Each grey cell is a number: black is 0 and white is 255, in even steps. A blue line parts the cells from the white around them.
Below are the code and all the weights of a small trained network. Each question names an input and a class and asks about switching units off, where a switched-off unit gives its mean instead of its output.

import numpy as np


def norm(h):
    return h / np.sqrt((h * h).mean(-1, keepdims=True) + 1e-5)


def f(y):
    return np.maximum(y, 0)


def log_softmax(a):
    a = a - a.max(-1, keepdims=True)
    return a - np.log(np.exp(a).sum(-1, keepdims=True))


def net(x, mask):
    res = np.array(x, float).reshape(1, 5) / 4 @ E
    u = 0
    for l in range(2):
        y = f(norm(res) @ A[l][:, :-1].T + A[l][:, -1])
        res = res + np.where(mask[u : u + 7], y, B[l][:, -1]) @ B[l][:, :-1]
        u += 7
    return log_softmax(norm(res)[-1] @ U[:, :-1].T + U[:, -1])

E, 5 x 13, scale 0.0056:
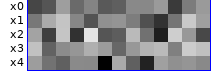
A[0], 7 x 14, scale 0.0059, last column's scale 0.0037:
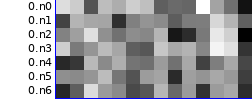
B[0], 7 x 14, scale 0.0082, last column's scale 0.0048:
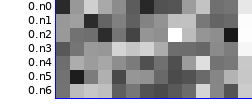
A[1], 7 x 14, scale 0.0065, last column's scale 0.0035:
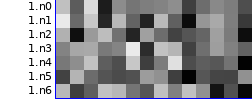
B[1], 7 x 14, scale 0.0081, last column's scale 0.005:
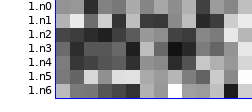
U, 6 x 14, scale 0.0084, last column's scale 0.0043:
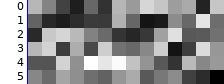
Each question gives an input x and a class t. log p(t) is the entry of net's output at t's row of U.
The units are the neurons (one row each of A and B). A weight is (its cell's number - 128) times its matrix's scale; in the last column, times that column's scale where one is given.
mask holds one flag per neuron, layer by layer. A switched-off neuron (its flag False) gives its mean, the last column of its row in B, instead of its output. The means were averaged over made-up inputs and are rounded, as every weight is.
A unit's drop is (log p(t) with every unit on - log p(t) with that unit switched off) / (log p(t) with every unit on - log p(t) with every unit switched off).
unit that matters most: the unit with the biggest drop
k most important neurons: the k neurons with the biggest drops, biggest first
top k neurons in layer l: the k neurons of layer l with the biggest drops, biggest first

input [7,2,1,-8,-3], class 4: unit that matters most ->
1.n5
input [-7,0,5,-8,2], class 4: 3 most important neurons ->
(1.n5 0.n4 0.n6)
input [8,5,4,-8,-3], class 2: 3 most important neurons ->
(0.n6 0.n4 0.n3)
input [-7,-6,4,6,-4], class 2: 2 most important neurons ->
(0.n0 0.n1)
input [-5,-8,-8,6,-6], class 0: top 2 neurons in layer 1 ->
(1.n6 1.n1)
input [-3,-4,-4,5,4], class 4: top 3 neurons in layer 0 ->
(0.n3 0.n2 0.n1)
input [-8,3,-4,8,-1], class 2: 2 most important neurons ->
(0.n0 1.n5)
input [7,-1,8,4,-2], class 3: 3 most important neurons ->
(1.n1 0.n0 1.n0)
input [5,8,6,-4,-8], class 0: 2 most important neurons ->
(0.n2 1.n0)
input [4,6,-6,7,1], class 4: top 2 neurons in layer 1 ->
(1.n1 1.n6)
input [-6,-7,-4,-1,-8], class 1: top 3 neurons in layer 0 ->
(0.n1 0.n2 0.n4)
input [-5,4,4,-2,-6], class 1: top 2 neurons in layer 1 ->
(1.n3 1.n4)
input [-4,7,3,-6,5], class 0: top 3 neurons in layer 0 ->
(0.n2 0.n3 0.n1)
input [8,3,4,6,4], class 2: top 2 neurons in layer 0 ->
(0.n6 0.n4)
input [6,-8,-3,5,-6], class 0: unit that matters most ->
1.n6
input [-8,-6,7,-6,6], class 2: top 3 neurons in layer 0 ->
(0.n0 0.n2 0.n1)
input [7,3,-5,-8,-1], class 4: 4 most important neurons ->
(1.n5 0.n0 1.n1 0.n2)
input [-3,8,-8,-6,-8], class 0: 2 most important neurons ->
(0.n1 1.n1)
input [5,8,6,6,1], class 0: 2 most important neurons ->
(0.n2 1.n5)
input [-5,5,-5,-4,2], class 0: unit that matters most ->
0.n1
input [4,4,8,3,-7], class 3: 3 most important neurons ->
(1.n1 1.n0 1.n2)
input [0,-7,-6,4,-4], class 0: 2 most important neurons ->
(1.n6 1.n1)
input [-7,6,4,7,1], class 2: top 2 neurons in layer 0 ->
(0.n0 0.n1)
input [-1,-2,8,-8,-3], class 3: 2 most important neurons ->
(1.n1 0.n3)
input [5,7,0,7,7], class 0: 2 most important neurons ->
(0.n2 0.n1)
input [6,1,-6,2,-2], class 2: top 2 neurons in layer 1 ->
(1.n1 1.n0)
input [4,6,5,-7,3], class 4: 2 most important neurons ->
(1.n5 1.n6)
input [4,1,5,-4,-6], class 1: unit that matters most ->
1.n3
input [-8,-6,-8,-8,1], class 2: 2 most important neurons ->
(1.n1 0.n1)
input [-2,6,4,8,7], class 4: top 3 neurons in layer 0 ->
(0.n3 0.n2 0.n5)
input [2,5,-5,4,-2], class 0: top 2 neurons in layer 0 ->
(0.n1 0.n2)
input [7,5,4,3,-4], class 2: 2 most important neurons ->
(0.n6 0.n4)
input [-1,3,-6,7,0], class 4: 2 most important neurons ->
(0.n3 1.n1)
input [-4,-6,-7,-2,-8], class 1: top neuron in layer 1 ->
(1.n4)
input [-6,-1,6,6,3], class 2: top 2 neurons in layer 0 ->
(0.n0 0.n3)
